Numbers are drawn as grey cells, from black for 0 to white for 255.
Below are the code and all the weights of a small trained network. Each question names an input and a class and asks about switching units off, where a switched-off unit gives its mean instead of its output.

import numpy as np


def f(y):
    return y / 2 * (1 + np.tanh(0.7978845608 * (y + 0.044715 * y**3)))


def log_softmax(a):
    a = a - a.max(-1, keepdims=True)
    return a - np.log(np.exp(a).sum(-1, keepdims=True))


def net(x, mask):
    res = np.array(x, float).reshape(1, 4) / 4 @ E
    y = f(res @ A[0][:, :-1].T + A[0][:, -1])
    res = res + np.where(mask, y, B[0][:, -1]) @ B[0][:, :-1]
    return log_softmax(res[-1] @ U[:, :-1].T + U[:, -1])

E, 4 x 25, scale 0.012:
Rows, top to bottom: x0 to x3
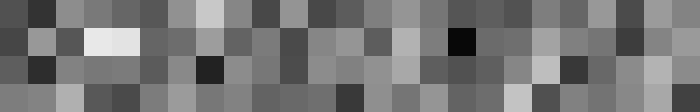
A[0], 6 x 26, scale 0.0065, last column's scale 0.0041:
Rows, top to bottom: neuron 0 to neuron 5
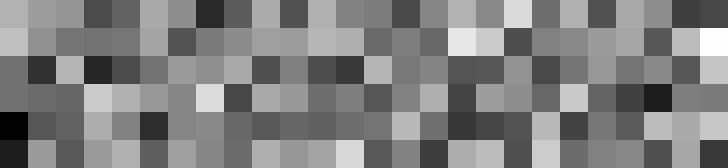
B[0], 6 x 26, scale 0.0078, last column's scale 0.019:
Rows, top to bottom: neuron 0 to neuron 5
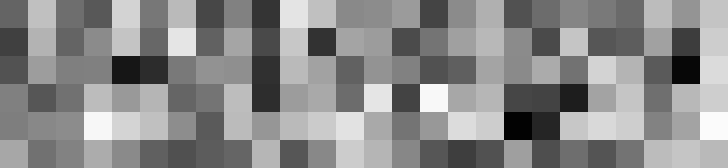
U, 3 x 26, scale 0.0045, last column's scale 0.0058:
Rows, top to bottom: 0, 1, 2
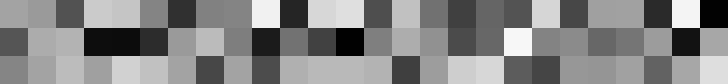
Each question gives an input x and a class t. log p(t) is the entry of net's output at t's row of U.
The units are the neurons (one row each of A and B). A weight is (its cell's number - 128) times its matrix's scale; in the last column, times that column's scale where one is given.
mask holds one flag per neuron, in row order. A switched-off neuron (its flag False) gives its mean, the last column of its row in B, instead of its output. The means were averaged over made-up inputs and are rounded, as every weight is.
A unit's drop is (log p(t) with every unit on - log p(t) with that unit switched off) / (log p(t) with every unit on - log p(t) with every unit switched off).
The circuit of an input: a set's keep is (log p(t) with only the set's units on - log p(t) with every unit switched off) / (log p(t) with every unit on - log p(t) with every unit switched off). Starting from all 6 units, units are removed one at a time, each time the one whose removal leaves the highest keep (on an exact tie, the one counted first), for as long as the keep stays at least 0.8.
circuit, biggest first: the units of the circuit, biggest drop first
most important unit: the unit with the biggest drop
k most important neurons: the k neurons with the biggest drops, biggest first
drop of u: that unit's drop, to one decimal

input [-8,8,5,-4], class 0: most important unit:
neuron 5
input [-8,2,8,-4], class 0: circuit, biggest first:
(neuron 5; neuron 3)
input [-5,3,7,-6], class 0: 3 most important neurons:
(neuron 5; neuron 3; neuron 0)
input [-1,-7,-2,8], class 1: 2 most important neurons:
(neuron 4; neuron 2)
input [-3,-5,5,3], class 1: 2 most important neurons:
(neuron 4; neuron 3)
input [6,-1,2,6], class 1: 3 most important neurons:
(neuron 2; neuron 3; neuron 0)
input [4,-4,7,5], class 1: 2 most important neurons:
(neuron 2; neuron 3)
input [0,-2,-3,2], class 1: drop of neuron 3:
0.2
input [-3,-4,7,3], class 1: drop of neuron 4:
0.7
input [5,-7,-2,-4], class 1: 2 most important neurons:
(neuron 4; neuron 3)
